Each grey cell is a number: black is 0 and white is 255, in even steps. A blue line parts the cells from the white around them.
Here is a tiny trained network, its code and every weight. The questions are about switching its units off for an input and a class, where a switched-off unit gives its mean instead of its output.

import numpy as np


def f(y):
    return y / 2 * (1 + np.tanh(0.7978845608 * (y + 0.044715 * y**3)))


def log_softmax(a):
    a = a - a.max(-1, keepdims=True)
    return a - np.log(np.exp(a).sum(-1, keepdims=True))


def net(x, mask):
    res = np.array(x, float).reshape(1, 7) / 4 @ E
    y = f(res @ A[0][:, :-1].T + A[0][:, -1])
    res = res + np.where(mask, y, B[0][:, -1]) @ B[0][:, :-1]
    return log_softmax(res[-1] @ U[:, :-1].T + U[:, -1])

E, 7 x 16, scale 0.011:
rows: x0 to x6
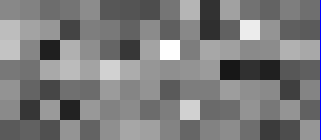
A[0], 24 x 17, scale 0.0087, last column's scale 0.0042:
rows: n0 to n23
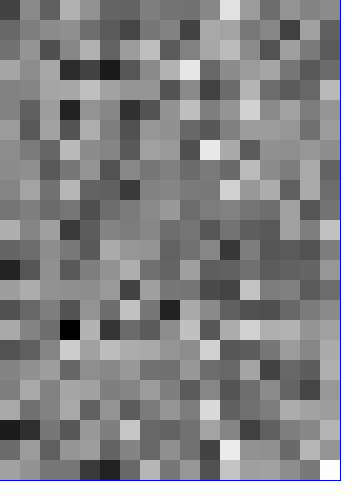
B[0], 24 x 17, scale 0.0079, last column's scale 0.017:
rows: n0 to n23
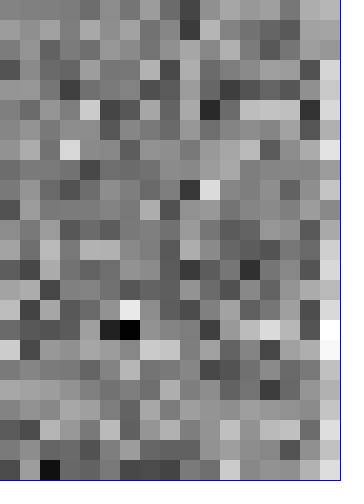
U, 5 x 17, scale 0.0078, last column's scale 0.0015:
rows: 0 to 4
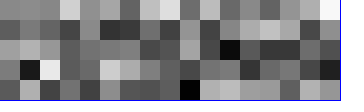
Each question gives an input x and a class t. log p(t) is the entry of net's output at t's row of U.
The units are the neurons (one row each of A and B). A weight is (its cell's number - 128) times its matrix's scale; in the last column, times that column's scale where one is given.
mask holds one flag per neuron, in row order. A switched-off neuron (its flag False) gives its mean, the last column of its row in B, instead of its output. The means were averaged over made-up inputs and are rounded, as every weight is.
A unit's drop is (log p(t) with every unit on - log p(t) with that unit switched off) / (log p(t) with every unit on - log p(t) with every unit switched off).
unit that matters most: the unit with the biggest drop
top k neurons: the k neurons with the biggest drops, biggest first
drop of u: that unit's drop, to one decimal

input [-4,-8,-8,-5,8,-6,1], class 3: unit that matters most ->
n23
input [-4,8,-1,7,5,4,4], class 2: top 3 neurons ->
[n4, n14, n21]
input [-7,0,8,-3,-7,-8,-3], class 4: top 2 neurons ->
[n9, n23]
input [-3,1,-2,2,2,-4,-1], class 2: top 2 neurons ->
[n21, n15]
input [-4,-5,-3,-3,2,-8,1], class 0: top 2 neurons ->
[n23, n17]
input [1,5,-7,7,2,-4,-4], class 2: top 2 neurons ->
[n4, n14]
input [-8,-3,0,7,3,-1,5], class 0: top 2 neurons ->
[n17, n7]
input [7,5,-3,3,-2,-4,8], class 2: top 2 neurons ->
[n4, n21]
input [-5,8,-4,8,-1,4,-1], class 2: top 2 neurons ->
[n4, n14]
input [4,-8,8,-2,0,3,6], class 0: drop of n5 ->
-0.1
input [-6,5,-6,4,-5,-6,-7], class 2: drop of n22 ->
0.0
